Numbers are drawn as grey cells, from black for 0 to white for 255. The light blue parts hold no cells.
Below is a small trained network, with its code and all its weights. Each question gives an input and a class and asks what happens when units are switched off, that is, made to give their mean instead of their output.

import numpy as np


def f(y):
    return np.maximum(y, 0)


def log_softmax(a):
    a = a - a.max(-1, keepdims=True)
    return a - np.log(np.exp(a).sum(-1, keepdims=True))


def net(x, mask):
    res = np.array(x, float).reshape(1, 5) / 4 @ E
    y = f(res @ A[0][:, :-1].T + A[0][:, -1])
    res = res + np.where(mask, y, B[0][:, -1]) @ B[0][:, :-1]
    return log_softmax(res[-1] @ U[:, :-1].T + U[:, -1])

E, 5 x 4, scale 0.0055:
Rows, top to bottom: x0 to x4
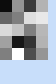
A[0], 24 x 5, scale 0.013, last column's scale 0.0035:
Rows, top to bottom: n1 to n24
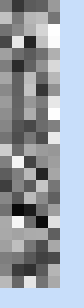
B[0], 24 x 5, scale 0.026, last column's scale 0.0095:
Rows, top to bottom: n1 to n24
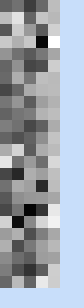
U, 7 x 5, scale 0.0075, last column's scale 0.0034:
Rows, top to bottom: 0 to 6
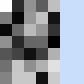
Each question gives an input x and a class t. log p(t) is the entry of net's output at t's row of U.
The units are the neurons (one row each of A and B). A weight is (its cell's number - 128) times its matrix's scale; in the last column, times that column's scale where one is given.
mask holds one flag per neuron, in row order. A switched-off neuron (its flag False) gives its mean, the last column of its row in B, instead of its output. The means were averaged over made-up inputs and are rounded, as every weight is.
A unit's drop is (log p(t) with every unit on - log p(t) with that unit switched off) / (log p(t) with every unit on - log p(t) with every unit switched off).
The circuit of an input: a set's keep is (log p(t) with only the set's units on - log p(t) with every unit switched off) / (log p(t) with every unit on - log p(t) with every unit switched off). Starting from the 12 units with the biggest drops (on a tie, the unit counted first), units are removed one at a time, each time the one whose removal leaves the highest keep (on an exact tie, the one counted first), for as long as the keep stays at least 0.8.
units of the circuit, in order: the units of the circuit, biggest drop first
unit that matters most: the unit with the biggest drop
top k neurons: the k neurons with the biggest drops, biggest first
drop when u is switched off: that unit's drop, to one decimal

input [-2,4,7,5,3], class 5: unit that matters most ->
n2
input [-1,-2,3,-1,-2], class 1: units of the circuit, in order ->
n4, n18
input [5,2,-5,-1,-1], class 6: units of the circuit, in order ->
n19, n16, n23
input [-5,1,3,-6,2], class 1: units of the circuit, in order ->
n19, n4
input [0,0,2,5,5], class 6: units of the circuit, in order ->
n19, n4
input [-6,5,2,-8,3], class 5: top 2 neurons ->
n2, n24
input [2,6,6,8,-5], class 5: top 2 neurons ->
n2, n13
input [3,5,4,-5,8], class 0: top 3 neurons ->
n19, n14, n21
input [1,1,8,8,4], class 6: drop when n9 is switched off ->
0.0
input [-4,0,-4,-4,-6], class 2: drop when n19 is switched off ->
0.1
